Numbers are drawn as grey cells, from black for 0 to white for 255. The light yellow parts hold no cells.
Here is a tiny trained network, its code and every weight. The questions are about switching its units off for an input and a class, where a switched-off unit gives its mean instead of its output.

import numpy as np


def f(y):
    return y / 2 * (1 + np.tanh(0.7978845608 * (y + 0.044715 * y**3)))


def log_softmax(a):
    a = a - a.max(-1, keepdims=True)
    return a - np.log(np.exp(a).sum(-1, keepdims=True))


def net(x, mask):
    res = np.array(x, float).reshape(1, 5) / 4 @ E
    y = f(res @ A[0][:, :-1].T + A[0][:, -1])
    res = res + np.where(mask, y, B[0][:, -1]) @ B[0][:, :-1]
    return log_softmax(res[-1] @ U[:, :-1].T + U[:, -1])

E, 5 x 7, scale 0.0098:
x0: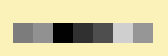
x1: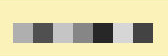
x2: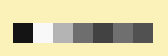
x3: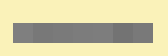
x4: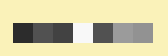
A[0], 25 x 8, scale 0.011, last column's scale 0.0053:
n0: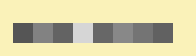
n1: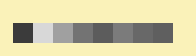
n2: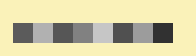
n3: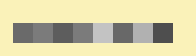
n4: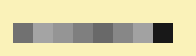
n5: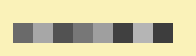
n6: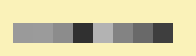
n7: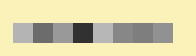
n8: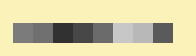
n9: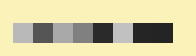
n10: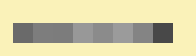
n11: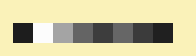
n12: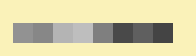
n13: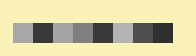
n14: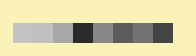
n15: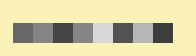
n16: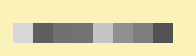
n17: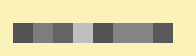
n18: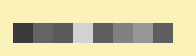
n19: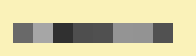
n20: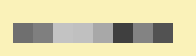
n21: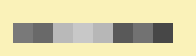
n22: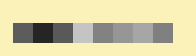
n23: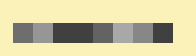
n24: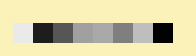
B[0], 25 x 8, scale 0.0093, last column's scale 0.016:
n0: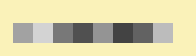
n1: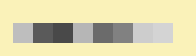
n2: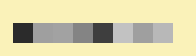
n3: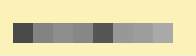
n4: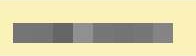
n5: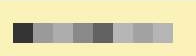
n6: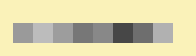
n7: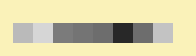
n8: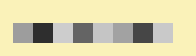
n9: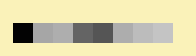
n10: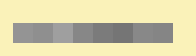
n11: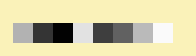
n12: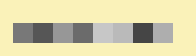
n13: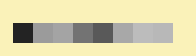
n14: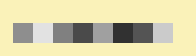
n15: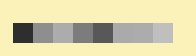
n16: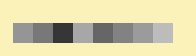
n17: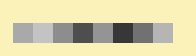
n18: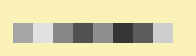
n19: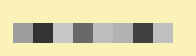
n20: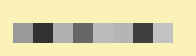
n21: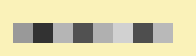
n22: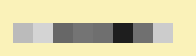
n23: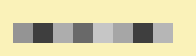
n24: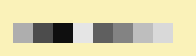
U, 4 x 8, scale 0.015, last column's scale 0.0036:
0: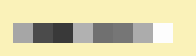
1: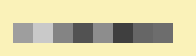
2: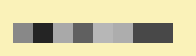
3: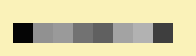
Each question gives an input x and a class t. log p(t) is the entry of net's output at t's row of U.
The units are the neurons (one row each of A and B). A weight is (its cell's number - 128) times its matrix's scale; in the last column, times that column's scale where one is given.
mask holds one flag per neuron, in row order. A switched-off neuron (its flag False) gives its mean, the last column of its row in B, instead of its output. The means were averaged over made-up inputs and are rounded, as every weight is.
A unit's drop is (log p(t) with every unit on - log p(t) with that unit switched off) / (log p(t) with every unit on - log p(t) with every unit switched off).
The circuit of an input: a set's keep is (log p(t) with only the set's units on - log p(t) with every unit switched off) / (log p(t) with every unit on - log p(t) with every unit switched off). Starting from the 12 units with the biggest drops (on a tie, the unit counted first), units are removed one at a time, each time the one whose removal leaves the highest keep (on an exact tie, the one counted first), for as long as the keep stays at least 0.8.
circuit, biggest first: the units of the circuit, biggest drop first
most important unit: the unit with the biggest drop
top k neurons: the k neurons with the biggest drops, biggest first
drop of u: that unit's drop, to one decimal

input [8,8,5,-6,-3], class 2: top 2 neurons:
[n23, n19]
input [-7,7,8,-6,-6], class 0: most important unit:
n11
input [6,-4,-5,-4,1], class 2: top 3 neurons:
[n8, n11, n19]
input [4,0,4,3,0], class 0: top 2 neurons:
[n11, n20]
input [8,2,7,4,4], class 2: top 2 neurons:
[n19, n23]
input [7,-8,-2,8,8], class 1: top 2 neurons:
[n22, n18]
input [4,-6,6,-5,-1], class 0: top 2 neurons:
[n11, n1]
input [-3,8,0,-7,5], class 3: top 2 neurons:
[n9, n13]
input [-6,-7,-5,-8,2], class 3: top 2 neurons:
[n15, n2]
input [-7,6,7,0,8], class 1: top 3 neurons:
[n18, n0, n17]
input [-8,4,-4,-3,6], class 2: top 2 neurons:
[n21, n20]
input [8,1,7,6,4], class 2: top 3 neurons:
[n19, n23, n8]
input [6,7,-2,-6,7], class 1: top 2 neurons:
[n22, n18]
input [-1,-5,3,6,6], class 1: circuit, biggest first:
[n18]
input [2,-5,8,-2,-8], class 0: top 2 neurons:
[n11, n1]
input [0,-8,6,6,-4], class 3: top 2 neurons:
[n2, n5]
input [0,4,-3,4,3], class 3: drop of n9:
0.3
